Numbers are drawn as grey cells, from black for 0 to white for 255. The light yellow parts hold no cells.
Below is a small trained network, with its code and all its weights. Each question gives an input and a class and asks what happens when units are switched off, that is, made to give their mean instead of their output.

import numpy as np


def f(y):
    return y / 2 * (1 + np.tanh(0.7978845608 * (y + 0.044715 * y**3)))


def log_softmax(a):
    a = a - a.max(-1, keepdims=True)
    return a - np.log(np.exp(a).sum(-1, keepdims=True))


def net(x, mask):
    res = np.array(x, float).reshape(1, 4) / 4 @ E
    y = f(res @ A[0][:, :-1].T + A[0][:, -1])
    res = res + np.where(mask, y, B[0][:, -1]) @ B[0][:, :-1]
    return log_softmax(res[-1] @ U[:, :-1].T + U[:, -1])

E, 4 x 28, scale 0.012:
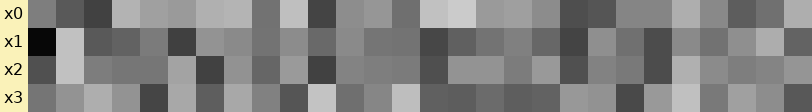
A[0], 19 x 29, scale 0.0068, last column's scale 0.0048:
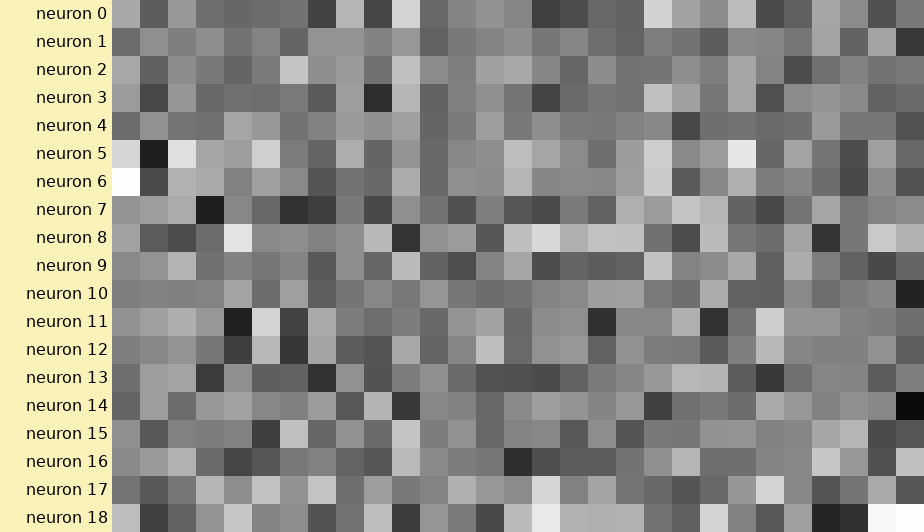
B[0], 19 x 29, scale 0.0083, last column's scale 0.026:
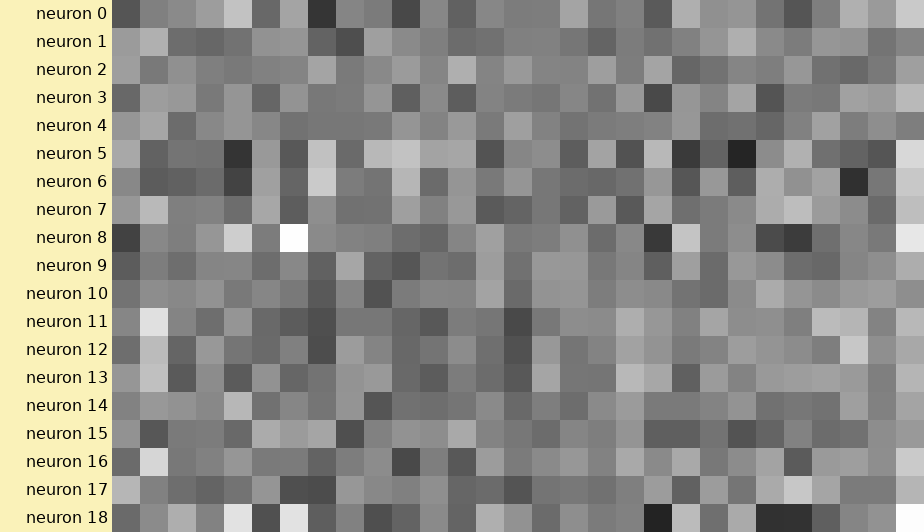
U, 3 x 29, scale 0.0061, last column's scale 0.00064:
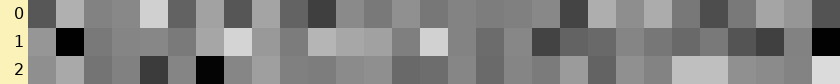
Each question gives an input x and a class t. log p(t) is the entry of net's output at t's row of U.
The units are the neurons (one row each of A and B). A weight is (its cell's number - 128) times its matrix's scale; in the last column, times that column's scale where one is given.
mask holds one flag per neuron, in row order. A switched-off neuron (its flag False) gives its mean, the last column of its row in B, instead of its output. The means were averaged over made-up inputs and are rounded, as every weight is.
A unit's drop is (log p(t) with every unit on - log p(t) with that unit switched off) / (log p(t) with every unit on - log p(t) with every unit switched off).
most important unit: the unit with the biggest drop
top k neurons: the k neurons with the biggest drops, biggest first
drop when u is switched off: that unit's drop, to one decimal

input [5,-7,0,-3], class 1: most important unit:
neuron 5
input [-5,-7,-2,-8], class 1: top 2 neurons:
[neuron 5; neuron 6]
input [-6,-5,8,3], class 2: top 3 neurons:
[neuron 18; neuron 8; neuron 7]
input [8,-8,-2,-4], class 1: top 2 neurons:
[neuron 5; neuron 6]
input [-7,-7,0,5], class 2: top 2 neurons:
[neuron 5; neuron 18]
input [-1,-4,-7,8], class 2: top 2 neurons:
[neuron 5; neuron 18]
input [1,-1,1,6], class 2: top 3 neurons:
[neuron 18; neuron 8; neuron 0]
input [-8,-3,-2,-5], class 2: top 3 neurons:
[neuron 18; neuron 8; neuron 7]
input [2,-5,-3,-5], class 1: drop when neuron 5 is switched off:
0.2
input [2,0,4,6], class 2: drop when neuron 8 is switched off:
0.5
